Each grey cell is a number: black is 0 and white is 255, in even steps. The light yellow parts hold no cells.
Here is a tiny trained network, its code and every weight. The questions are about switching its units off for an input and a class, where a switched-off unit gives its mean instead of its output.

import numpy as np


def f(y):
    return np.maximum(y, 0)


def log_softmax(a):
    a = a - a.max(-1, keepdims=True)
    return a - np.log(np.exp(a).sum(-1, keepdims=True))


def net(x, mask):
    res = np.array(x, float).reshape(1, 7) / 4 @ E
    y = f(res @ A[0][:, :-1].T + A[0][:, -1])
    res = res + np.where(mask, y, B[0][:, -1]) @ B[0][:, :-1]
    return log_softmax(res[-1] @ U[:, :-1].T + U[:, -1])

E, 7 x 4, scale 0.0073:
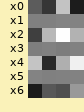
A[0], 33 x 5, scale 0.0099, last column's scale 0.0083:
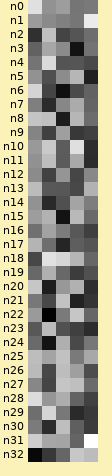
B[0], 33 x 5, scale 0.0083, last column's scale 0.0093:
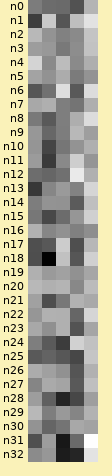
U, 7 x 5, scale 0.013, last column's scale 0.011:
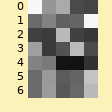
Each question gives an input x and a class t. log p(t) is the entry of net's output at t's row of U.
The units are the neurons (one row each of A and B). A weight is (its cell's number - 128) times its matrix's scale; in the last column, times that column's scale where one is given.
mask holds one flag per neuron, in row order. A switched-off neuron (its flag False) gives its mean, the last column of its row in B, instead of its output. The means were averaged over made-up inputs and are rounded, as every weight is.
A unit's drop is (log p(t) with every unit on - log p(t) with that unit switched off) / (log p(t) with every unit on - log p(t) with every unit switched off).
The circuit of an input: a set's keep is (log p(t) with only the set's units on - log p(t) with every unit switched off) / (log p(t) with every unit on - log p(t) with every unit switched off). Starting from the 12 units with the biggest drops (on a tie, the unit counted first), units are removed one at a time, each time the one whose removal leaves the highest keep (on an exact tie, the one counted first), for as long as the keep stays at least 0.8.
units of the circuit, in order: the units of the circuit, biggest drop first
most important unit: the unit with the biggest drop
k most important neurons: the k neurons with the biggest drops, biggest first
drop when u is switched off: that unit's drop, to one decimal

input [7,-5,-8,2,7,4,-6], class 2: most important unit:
n6
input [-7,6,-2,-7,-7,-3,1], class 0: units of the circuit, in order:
n4; n2
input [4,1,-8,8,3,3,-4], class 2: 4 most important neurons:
n6; n17; n13; n32
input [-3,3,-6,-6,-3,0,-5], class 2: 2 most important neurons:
n6; n17
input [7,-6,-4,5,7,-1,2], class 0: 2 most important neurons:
n22; n20
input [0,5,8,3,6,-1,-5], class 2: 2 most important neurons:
n18; n25
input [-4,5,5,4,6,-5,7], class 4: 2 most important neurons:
n32; n6
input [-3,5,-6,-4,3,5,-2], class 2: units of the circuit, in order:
n6; n17
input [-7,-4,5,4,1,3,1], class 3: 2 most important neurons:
n10; n6
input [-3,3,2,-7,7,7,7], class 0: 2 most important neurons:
n31; n22
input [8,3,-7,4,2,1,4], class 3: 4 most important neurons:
n24; n12; n9; n21
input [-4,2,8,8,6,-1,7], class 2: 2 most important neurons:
n18; n31
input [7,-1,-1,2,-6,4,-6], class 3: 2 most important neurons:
n21; n12
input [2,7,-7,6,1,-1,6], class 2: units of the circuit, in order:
n6
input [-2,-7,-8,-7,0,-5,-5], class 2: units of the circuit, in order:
n6; n17
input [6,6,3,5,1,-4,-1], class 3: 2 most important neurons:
n24; n21
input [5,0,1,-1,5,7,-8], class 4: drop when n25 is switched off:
0.2
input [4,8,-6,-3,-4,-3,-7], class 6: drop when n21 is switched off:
0.0
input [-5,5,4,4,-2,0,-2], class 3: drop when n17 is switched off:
0.2
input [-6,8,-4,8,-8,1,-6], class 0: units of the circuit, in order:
n4
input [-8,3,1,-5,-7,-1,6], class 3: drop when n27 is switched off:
0.1
